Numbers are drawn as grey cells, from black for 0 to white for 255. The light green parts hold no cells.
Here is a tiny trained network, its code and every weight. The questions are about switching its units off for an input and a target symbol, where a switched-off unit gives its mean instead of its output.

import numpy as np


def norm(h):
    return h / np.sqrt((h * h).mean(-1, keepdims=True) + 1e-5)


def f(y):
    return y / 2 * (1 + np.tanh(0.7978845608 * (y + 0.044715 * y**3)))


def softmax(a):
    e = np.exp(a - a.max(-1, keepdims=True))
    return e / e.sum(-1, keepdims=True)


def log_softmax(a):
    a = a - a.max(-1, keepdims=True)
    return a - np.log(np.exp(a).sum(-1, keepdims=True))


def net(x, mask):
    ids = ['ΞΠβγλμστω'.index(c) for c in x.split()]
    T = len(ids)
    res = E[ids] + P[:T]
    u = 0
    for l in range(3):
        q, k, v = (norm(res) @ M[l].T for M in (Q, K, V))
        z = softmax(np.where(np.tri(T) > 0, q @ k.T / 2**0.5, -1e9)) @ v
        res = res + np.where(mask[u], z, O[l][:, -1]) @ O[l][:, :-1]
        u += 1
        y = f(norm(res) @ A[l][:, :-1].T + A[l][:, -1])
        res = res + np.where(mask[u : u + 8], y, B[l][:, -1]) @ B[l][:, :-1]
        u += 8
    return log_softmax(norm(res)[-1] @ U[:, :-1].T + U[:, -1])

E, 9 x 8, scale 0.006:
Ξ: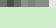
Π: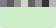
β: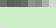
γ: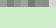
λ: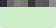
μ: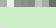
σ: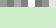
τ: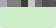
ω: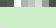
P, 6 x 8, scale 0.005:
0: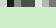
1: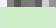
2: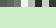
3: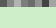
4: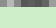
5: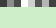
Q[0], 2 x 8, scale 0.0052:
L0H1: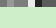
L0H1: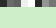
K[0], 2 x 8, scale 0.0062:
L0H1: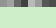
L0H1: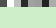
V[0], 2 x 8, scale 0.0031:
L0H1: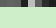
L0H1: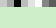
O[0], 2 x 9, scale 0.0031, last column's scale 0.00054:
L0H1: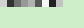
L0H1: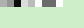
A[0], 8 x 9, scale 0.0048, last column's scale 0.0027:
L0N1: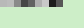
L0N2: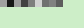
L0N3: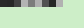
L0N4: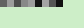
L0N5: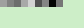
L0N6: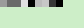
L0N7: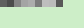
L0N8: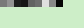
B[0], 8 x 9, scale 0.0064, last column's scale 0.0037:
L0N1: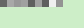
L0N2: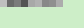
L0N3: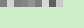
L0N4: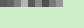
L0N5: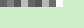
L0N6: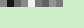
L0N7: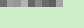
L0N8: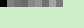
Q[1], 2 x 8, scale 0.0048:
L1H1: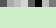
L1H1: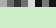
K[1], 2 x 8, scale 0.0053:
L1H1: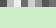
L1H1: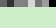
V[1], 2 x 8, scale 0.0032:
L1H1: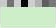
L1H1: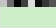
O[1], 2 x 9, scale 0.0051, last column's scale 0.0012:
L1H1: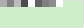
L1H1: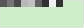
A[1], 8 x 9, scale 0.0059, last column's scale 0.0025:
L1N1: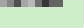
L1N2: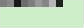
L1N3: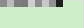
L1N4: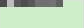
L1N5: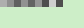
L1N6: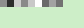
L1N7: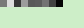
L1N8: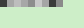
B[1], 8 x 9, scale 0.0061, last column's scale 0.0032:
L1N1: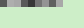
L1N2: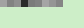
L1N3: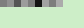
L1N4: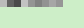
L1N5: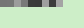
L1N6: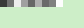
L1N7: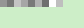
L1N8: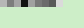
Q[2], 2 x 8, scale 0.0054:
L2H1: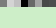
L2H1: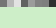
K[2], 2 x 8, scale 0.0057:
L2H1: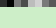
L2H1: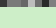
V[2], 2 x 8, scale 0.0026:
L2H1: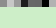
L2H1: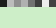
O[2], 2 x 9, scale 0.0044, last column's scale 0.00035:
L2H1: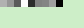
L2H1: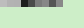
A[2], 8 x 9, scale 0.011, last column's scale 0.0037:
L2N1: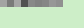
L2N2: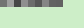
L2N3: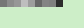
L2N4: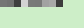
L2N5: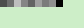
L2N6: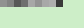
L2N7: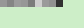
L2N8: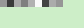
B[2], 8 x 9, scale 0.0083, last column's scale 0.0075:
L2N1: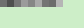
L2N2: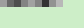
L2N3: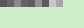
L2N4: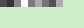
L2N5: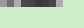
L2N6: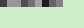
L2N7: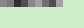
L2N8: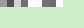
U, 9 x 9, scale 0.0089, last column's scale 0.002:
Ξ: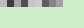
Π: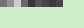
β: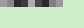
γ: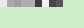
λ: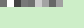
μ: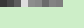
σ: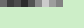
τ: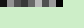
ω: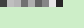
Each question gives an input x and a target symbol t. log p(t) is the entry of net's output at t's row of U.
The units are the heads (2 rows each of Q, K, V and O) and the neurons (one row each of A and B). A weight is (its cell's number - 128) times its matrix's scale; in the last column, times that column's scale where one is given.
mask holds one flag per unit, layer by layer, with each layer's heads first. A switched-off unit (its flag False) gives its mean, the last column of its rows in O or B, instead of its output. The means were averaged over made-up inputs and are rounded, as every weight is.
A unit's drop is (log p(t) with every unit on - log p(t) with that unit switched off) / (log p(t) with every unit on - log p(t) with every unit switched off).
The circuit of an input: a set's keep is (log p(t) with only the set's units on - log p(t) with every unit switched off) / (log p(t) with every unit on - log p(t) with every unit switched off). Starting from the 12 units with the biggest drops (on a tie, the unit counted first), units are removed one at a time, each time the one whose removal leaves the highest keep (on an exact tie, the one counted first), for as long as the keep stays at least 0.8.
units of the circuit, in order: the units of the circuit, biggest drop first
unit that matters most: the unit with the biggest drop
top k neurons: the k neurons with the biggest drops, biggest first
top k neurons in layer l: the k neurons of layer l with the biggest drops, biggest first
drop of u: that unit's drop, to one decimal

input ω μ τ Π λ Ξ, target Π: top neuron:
L0N7
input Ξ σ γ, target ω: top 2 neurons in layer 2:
L2N3, L2N8
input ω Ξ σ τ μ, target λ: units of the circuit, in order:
L2N8, L2N5
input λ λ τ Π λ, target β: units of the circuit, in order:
L2N8, L1N6, L1N4
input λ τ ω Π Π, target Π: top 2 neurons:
L2N8, L0N5
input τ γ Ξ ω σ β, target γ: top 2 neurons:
L1N8, L2N8
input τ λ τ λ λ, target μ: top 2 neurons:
L1N4, L1N6
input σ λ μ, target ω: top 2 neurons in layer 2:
L2N3, L2N8
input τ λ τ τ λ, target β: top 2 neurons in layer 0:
L0N3, L0N1
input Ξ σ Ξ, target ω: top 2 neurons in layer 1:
L1N8, L1N6
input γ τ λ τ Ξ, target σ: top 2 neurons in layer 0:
L0N3, L0N5
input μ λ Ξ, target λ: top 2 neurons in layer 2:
L2N8, L2N5
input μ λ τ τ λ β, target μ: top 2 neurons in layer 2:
L2N4, L2N8
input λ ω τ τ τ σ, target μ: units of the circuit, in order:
L2N8
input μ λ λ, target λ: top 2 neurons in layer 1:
L1N8, L1N6
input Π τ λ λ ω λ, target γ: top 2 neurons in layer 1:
L1N6, L1N8
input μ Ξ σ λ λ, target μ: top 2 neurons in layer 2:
L2N4, L2N8
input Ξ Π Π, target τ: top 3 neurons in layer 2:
L2N3, L2N8, L2N7
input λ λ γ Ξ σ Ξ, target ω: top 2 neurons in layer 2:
L2N8, L2N3
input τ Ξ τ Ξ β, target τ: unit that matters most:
L2N6
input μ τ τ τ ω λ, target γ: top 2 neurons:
L0N3, L1N8
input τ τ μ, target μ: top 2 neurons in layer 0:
L0N6, L0N5
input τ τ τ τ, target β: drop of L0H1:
1.0
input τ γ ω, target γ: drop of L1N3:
0.0
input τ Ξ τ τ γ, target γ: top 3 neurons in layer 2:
L2N8, L2N3, L2N5
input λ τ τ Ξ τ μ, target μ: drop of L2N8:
0.1
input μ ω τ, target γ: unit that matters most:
L2H1
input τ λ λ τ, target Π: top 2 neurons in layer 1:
L1N1, L1N7
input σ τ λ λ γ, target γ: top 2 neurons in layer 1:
L1N6, L1N7
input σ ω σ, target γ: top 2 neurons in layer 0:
L0N1, L0N7
